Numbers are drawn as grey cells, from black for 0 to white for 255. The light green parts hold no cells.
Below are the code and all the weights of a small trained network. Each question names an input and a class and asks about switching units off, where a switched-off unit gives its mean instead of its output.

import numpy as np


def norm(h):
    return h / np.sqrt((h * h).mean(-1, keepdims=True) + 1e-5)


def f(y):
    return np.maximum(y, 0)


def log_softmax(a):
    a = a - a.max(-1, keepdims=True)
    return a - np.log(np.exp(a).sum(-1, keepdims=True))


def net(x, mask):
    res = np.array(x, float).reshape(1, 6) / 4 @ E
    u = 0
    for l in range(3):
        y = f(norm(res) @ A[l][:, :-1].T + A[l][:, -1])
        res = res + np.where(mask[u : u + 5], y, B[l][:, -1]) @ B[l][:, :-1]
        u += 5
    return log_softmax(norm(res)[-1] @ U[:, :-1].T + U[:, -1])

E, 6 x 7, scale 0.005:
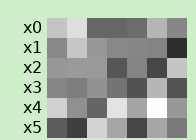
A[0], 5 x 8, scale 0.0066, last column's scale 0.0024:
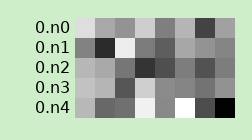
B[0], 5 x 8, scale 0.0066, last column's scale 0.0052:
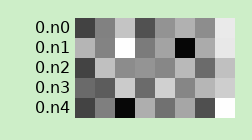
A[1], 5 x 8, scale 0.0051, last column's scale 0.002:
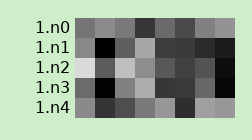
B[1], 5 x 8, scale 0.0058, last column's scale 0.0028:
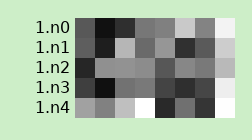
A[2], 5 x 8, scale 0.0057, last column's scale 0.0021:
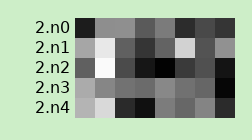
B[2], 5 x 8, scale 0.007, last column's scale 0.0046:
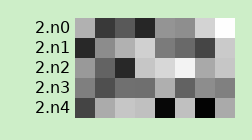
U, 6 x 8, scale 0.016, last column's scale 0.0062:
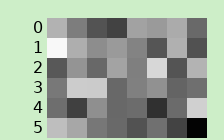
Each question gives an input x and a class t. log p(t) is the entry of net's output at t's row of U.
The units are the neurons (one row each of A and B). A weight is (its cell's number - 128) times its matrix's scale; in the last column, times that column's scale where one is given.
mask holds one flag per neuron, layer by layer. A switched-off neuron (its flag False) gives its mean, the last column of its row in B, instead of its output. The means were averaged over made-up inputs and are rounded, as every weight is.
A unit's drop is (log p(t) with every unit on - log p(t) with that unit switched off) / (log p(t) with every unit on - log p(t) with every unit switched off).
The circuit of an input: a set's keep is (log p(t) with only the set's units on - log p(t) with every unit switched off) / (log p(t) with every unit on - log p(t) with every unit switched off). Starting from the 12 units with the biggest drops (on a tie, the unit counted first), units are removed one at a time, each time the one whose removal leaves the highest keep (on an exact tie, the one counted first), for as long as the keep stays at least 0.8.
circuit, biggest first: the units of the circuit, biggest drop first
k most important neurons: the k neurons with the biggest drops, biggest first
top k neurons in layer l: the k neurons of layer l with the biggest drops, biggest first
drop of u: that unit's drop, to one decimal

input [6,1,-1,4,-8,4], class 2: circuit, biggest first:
(2.n2)
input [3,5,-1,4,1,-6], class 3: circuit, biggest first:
(0.n3 2.n2)
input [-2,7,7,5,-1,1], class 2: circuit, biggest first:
(2.n2 0.n3)
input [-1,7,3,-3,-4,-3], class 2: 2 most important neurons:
(0.n1 2.n4)
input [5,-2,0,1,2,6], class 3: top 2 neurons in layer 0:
(0.n1 0.n0)
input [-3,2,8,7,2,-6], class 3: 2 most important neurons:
(0.n4 0.n3)
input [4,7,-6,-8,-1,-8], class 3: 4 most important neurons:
(0.n3 0.n4 2.n2 1.n0)
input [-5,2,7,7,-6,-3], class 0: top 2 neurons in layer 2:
(2.n2 2.n0)
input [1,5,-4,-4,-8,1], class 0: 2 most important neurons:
(2.n0 2.n2)
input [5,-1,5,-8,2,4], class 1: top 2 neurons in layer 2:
(2.n0 2.n2)
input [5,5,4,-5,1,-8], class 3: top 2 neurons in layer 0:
(0.n3 0.n4)
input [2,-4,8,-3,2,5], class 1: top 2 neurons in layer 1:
(1.n3 1.n1)
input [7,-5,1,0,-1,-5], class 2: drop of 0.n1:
0.2
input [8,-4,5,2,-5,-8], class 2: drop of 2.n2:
0.1
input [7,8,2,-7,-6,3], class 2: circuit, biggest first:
(2.n2)
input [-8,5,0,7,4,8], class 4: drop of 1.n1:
0.0
